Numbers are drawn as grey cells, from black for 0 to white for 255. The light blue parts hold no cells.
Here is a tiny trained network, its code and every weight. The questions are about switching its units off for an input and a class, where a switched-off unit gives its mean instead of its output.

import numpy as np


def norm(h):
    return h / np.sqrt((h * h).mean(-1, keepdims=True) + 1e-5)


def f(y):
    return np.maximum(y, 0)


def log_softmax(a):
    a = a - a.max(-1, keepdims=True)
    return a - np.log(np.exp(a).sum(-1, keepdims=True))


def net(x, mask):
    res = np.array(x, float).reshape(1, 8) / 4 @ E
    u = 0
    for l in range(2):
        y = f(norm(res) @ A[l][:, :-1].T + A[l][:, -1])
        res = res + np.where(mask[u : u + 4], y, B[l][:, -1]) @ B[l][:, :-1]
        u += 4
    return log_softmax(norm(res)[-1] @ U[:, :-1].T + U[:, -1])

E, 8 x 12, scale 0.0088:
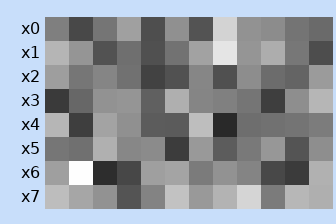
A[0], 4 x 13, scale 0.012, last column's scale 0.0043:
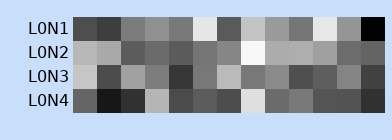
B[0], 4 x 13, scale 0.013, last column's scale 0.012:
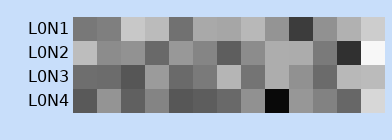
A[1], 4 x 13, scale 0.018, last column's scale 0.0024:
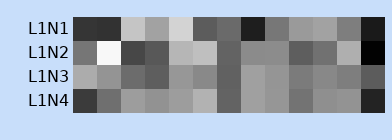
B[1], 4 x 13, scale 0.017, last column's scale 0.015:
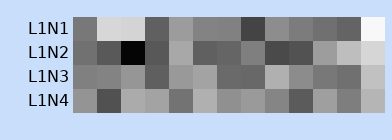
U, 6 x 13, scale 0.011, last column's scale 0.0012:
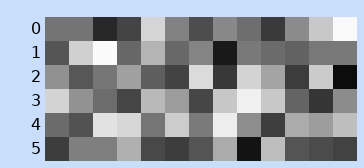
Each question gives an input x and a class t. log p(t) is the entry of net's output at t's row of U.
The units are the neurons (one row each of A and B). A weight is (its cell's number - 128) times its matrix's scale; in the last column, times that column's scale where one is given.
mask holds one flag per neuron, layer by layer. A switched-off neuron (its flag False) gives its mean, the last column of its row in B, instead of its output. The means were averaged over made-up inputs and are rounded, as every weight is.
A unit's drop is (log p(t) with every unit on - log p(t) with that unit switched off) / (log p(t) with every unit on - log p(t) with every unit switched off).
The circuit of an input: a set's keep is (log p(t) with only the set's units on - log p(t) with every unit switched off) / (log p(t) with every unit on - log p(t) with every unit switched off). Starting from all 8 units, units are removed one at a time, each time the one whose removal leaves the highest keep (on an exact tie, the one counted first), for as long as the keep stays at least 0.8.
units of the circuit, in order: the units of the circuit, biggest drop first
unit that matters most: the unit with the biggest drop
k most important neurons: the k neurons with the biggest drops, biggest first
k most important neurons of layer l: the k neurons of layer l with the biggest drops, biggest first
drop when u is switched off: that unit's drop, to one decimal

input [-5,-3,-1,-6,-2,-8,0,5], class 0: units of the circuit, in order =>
(L1N2)
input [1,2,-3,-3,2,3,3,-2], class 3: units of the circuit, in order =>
(L1N1 L1N2)
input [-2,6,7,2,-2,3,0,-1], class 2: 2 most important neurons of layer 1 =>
(L1N1 L1N3)
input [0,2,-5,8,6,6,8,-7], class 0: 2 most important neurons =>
(L1N1 L0N4)
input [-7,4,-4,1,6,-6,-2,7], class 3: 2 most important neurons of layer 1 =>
(L1N1 L1N4)
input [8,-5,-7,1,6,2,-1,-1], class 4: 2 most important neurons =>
(L0N1 L1N4)
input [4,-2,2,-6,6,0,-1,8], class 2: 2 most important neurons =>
(L0N3 L1N1)
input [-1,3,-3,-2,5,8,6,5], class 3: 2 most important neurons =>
(L0N2 L1N3)
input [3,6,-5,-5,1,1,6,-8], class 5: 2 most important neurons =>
(L0N4 L1N1)
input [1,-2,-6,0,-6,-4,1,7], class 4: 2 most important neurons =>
(L0N1 L1N4)
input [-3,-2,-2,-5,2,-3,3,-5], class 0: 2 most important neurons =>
(L1N2 L0N2)
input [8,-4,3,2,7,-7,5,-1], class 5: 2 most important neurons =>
(L0N4 L1N2)
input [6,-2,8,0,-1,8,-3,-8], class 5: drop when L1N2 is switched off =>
-0.1
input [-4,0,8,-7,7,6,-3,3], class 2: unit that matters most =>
L0N3
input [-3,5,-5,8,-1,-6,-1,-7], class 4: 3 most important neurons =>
(L0N1 L1N4 L1N2)
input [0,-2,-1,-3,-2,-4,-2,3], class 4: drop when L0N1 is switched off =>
1.7
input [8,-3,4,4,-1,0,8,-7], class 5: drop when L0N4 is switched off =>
0.8
